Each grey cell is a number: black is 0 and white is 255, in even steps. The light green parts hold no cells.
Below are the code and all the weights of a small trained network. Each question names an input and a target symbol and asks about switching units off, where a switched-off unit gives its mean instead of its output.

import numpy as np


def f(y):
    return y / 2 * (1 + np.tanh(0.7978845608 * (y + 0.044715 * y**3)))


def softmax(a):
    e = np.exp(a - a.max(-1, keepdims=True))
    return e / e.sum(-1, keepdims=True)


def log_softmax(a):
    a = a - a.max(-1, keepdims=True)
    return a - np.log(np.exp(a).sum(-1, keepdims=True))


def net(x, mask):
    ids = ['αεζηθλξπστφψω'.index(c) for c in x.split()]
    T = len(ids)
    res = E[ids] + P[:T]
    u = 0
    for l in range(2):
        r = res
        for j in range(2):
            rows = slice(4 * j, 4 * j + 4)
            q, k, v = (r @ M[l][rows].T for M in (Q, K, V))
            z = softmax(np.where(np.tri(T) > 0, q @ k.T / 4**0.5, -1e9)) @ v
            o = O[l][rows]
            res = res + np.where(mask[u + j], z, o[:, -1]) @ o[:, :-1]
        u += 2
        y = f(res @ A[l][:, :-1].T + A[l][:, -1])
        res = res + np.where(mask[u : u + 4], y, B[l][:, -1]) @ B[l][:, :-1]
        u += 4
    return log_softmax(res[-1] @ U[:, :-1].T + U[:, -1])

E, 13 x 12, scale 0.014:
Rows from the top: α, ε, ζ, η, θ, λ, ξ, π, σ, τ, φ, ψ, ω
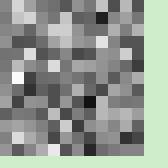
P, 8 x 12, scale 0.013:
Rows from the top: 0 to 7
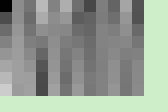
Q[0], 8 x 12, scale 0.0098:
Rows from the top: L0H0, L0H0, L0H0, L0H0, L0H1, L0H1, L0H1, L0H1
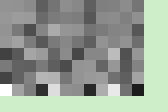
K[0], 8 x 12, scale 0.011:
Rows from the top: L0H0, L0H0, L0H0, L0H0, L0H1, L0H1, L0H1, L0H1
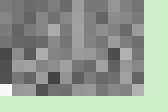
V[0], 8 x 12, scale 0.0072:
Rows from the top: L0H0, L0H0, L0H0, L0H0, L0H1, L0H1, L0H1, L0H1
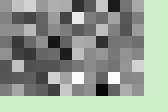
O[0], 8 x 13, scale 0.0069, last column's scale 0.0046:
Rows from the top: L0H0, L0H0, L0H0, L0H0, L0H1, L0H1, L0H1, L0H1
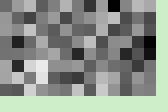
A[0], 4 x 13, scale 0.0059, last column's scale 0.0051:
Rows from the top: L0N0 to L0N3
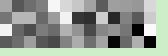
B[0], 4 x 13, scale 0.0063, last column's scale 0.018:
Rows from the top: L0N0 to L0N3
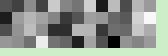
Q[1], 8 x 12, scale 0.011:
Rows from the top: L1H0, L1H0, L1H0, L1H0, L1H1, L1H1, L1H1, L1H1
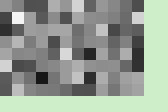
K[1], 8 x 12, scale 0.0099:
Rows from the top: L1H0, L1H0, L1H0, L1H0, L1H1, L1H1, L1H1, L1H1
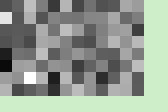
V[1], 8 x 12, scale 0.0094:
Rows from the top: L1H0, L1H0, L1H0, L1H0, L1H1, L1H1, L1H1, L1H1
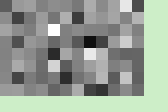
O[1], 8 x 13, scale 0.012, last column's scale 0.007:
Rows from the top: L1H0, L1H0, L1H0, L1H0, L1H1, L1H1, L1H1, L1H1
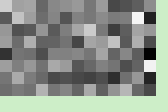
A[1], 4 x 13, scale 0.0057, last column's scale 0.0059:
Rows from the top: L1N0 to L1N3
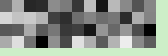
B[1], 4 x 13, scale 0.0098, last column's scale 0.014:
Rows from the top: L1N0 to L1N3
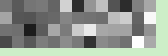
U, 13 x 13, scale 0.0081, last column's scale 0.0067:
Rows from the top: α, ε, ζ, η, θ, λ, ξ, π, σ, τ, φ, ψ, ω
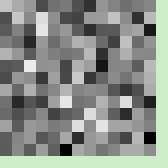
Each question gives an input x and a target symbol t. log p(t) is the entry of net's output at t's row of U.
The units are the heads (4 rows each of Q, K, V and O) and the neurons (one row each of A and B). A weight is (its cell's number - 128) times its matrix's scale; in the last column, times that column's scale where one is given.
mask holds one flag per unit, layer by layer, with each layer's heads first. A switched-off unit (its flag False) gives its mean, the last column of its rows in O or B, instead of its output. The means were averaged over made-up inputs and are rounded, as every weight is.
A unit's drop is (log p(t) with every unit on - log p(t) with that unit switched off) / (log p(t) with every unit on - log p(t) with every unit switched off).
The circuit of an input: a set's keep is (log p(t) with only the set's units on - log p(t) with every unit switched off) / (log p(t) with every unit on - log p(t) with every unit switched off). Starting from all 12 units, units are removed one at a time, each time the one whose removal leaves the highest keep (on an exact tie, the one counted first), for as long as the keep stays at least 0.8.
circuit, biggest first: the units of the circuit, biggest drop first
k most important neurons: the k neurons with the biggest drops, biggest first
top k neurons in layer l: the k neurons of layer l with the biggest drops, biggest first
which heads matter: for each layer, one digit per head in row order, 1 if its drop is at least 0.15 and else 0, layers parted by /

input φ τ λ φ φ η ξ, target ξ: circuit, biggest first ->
[L1H1, L1H0]
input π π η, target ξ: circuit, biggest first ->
[L0H0, L1H0, L1H1]
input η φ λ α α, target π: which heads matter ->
00 / 11
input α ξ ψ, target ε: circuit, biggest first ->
[L1H0]
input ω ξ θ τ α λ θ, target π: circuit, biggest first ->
[L0N1, L1H1, L1H0, L1N1]
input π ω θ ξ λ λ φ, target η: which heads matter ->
10 / 10
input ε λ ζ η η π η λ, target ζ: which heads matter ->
01 / 10
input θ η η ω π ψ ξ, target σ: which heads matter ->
10 / 11
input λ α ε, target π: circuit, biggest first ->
[L0H0, L0N1, L1H0, L1H1]
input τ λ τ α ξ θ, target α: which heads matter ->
10 / 11
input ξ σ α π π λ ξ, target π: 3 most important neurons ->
[L0N1, L1N1, L0N3]
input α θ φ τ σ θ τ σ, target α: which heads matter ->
10 / 01
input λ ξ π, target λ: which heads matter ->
11 / 00
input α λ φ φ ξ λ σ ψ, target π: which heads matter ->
10 / 11
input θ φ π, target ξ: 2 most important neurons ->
[L0N1, L0N2]
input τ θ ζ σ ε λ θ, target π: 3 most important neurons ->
[L0N1, L1N1, L0N2]
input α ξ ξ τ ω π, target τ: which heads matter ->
01 / 10
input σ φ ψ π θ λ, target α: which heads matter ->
10 / 10
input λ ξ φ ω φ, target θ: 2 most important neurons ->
[L0N1, L1N1]
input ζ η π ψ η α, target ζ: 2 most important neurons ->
[L0N1, L1N3]
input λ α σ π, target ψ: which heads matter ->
00 / 10
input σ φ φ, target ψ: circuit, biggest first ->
[L0H0, L0N1]
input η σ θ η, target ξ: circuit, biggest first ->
[L1H0, L1H1]
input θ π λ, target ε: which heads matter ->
01 / 11
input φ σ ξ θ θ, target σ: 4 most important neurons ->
[L1N2, L1N1, L0N1, L0N0]
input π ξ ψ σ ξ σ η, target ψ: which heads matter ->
11 / 10
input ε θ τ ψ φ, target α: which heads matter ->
10 / 01
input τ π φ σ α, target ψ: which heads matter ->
11 / 11
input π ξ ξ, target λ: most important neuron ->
[L1N1]
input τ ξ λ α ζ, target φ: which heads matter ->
00 / 01
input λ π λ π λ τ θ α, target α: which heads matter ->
10 / 11
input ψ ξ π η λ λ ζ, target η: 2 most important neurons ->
[L0N1, L0N2]
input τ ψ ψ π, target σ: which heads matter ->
00 / 11
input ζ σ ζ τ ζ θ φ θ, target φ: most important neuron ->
[L0N1]
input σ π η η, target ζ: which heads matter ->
01 / 11
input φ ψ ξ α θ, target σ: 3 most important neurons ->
[L1N2, L1N1, L0N1]
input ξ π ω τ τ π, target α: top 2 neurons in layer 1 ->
[L1N0, L1N2]
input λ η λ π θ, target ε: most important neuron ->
[L1N1]
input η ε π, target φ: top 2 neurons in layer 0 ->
[L0N1, L0N3]
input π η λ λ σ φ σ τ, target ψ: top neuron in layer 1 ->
[L1N0]
